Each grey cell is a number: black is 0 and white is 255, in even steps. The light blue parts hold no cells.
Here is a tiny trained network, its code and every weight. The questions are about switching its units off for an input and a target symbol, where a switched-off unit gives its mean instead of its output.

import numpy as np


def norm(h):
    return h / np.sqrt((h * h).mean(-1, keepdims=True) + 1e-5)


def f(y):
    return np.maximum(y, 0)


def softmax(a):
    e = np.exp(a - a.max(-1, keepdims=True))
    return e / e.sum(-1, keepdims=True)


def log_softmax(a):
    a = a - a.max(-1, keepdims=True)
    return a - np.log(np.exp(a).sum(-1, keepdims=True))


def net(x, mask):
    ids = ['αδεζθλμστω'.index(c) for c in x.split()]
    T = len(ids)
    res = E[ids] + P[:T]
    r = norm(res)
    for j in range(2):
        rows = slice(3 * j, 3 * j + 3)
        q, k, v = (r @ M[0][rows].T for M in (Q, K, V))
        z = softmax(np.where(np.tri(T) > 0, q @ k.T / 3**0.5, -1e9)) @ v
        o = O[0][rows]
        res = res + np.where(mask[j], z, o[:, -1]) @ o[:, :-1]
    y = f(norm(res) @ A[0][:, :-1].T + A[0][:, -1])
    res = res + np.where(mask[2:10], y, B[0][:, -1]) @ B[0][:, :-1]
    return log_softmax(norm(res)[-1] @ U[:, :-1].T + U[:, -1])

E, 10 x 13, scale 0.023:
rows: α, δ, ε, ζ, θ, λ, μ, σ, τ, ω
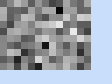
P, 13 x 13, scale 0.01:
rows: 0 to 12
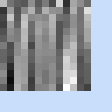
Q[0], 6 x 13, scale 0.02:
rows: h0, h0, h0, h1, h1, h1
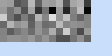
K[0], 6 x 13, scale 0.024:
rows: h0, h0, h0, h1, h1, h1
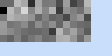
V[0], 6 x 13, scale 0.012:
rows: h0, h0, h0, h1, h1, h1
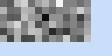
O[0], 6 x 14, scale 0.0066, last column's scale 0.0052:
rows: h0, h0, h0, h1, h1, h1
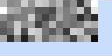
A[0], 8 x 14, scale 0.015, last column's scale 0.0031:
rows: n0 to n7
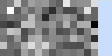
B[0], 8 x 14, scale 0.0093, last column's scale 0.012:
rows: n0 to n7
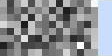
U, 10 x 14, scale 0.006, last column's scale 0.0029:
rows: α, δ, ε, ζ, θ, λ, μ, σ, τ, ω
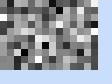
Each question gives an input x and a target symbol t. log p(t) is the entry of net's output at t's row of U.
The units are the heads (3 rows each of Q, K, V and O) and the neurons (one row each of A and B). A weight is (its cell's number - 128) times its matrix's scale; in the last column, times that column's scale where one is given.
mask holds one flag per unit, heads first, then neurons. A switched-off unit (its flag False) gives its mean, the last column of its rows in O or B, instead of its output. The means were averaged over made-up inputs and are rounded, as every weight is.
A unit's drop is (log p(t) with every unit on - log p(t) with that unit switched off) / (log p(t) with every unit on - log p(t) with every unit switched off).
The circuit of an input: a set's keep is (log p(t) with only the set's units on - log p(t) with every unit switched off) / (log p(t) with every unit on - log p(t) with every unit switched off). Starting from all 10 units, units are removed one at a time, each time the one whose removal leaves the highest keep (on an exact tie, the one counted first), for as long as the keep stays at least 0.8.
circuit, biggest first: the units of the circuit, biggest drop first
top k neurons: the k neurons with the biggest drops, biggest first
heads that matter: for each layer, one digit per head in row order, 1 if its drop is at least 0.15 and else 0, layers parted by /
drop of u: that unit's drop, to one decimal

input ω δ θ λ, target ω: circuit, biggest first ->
h1
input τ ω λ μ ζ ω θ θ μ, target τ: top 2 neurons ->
n7, n0
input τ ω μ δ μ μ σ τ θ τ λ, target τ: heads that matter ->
01
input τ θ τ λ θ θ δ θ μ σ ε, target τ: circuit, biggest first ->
h1, n7
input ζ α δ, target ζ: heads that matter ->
10
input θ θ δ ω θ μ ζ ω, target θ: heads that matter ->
01
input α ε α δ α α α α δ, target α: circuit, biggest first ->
h1, n5
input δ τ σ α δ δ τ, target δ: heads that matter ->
10
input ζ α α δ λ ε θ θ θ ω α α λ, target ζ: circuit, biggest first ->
h0, n6
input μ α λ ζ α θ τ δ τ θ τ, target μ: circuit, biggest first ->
h0, n2
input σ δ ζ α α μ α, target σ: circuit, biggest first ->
h0, n3, h1
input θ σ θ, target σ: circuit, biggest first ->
h0, n3, h1
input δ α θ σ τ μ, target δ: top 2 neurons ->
n0, n4
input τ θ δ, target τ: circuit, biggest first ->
h1
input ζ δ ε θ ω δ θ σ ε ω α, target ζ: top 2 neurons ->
n6, n5
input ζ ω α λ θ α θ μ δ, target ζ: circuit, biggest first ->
n6, h0
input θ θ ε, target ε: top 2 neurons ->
n3, n1
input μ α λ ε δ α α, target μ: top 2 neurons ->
n2, n5
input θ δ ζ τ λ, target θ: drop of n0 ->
-0.1
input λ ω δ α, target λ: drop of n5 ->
0.2
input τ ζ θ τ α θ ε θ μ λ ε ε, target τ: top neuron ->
n7
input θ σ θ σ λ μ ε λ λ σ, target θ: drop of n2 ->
0.0
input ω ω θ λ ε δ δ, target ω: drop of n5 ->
-0.1
